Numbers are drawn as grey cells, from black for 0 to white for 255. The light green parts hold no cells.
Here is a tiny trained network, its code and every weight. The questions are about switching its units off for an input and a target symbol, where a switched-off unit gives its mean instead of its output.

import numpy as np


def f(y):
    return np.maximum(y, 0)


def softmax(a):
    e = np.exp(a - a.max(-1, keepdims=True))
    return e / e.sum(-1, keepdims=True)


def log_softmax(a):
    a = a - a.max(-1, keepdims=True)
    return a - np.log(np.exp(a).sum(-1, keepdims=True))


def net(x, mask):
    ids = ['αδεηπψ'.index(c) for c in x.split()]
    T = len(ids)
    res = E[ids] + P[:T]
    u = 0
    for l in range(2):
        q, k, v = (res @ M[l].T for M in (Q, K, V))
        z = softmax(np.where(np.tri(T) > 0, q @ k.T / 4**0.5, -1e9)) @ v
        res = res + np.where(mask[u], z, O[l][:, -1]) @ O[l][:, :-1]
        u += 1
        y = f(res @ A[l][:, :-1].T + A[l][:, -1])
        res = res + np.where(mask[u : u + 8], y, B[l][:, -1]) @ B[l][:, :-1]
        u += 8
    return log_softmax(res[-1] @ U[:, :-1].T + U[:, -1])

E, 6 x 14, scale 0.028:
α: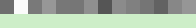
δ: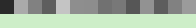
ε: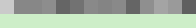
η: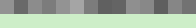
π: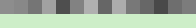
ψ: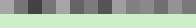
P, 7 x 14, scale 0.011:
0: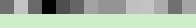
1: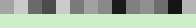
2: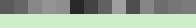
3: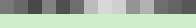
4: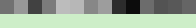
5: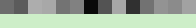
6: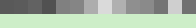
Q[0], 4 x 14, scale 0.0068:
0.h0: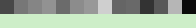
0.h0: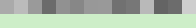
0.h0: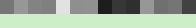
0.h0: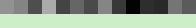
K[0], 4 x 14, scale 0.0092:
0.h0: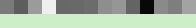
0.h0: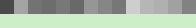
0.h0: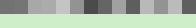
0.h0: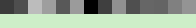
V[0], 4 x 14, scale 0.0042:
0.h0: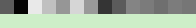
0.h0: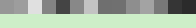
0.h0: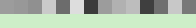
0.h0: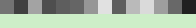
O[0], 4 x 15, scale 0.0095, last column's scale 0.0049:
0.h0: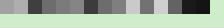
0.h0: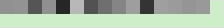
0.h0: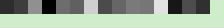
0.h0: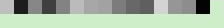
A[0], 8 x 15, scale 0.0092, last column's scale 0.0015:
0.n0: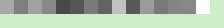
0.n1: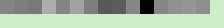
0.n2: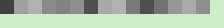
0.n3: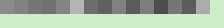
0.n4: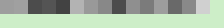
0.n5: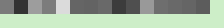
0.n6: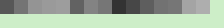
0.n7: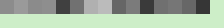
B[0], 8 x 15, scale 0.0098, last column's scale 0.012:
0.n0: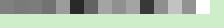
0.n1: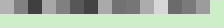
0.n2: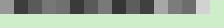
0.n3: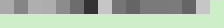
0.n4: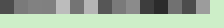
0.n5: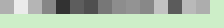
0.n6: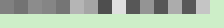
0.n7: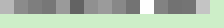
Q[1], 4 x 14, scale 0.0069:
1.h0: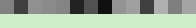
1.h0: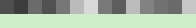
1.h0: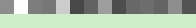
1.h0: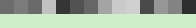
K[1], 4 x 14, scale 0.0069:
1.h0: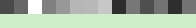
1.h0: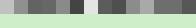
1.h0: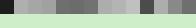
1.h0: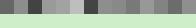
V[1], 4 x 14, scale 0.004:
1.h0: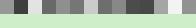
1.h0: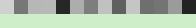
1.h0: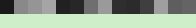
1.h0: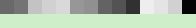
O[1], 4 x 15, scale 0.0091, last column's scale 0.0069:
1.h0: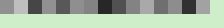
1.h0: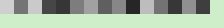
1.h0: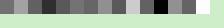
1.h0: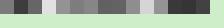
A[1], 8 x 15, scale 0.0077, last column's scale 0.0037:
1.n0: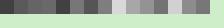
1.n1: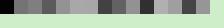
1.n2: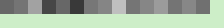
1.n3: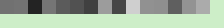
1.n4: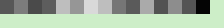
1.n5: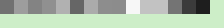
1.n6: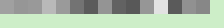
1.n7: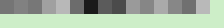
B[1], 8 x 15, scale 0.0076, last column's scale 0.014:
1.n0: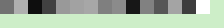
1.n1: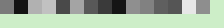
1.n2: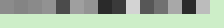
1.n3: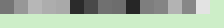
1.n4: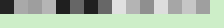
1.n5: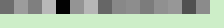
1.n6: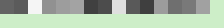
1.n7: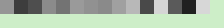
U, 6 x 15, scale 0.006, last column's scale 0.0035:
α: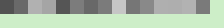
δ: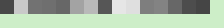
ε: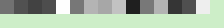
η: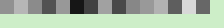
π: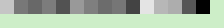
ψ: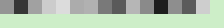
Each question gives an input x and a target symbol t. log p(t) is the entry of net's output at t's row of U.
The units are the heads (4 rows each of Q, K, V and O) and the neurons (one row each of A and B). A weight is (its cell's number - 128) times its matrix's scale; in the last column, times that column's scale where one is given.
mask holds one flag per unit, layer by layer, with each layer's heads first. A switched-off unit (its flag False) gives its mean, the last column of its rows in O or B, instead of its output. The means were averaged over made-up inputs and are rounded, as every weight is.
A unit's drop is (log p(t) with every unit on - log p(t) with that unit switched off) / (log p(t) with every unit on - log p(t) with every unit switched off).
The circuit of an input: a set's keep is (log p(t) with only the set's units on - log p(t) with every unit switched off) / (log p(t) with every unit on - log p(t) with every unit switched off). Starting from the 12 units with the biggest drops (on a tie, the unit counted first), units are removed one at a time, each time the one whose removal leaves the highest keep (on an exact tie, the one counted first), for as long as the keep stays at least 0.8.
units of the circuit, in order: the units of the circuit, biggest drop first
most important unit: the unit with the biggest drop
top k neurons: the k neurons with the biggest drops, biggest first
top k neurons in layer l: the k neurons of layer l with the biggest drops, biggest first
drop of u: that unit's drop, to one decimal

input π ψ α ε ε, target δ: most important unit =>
0.n6
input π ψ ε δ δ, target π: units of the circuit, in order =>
(0.n0 1.h0 0.n5)
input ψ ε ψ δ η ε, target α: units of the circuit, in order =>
(1.h0 1.n6)
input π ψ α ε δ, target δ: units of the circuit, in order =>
(0.n6 0.n5 1.n3)
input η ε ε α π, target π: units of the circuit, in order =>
(1.h0 0.n7 0.n0)
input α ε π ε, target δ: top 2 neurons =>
(0.n2 1.n2)
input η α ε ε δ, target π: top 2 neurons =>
(0.n0 0.n6)
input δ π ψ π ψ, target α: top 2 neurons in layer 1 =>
(1.n0 1.n6)
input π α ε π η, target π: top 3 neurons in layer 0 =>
(0.n0 0.n5 0.n1)
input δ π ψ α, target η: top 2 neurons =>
(0.n2 0.n6)
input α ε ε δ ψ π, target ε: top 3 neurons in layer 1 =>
(1.n7 1.n3 1.n0)
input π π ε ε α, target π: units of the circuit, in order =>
(1.h0 0.n0)
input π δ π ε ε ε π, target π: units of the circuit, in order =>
(0.n7 1.h0)
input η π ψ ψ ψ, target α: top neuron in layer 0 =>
(0.n2)
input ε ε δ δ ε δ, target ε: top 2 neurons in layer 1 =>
(1.n7 1.n2)
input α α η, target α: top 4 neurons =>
(1.n6 0.n5 1.n0 0.n2)
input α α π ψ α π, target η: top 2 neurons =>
(0.n6 1.n3)
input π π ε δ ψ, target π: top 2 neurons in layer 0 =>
(0.n2 0.n0)
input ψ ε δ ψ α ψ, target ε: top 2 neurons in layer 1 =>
(1.n7 1.n0)
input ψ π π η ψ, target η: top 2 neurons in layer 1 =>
(1.n0 1.n7)
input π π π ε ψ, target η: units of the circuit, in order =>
(0.n5 1.n0)
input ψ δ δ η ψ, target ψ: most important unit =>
0.n2
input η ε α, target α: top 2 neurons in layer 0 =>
(0.n2 0.n0)
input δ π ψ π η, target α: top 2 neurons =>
(0.n5 1.n6)
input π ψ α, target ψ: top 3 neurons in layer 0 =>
(0.n7 0.n6 0.n2)
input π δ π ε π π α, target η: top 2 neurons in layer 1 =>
(1.n7 1.n3)
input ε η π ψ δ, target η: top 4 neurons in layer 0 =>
(0.n0 0.n5 0.n2 0.n3)
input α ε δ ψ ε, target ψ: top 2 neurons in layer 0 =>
(0.n2 0.n6)
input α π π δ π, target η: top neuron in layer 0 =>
(0.n1)
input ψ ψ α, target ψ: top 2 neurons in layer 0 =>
(0.n6 0.n2)
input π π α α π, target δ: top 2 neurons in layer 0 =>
(0.n6 0.n2)
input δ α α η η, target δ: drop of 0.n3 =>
-0.1
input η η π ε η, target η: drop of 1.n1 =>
0.0
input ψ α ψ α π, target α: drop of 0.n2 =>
0.1
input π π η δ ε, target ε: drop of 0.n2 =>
-0.1
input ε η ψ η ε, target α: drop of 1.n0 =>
0.2
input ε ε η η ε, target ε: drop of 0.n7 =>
-0.1
